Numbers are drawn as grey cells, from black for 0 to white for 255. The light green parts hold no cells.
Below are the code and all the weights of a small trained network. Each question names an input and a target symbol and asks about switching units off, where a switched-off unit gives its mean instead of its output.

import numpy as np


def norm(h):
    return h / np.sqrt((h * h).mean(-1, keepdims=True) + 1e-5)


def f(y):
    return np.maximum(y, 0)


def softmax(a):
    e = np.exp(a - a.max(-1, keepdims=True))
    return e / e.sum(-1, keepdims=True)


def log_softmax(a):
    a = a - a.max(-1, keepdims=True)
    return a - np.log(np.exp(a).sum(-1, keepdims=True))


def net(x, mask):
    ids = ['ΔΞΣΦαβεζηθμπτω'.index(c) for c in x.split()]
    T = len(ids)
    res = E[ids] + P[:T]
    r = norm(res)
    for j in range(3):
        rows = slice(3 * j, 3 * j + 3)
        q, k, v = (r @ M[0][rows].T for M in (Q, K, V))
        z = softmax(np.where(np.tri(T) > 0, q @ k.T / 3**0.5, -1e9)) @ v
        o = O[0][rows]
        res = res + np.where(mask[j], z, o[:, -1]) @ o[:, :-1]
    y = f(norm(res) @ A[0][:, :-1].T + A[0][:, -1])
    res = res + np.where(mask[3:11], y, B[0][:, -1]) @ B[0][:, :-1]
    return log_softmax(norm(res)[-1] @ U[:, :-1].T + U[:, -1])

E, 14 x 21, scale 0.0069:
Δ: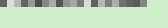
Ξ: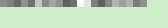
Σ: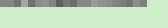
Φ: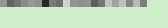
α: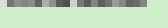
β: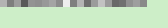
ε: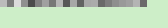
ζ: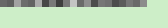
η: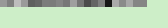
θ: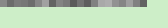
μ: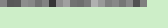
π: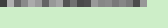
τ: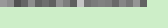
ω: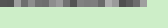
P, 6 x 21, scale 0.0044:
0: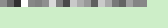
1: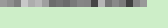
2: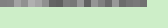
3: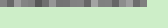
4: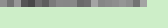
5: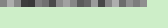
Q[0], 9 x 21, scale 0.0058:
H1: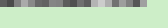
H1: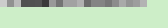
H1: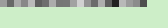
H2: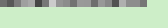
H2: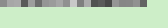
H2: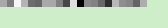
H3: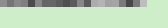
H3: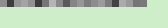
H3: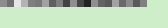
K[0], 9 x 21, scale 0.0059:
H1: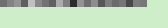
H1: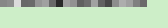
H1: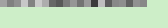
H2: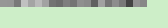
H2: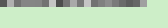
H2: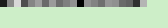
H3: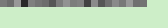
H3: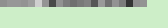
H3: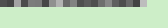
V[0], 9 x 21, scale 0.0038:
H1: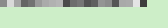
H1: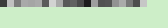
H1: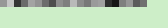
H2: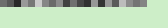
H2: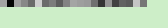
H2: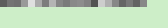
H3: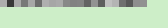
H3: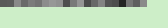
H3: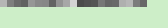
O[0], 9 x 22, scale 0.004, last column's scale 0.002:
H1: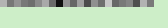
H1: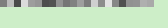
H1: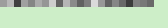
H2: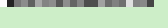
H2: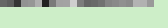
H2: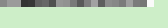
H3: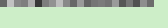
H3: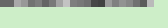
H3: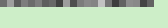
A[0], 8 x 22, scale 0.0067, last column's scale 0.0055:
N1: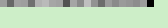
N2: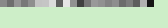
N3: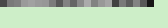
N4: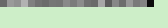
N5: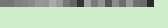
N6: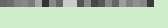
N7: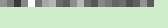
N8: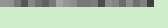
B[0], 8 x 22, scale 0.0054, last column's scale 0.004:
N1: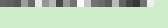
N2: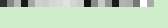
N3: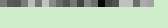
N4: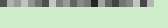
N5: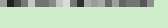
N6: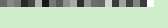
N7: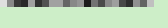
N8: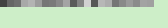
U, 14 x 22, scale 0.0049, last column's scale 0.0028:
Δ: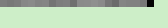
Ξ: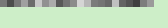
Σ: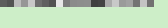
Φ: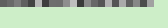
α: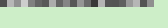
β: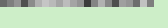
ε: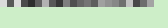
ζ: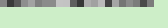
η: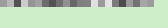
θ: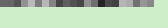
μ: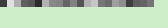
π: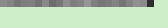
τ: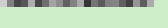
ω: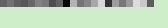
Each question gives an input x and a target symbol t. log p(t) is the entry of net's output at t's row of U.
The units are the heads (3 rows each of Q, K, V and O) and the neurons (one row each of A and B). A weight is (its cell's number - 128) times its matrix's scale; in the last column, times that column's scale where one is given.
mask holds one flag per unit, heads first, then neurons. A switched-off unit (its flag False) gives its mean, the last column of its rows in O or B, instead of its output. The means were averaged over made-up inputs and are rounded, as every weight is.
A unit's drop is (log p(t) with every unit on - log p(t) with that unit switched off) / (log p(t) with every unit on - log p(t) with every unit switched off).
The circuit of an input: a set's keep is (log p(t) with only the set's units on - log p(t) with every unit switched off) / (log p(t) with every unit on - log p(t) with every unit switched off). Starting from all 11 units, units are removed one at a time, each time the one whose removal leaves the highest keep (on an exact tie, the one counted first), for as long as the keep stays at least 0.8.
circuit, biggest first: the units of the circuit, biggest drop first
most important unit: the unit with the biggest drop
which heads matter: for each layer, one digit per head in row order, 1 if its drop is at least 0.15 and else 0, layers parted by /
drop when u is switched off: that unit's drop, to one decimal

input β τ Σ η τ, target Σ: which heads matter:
001
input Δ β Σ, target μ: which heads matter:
010
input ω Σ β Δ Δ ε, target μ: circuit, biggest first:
[H2]
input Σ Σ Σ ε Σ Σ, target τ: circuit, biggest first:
[H2 N7]
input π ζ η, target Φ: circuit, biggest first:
[H2 N6]
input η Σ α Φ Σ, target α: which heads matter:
111
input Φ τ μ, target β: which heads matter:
100
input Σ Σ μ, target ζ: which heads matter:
100
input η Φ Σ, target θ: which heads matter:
001
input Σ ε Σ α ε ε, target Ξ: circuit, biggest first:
[H2 N1]
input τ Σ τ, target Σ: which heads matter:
011
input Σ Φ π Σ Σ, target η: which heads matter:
100
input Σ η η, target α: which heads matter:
000
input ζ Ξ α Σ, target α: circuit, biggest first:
[H3 N4]
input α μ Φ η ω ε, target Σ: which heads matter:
001
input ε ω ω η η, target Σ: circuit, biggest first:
[H3]
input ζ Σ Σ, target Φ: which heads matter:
011
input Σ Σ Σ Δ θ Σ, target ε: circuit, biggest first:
[H1 H2]
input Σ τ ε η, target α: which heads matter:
011
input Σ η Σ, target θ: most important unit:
N3
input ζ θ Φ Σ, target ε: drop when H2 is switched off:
0.1
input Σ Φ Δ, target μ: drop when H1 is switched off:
0.0
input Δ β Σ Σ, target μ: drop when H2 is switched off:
0.2
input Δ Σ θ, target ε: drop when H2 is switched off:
0.1
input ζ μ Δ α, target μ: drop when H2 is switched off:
0.8
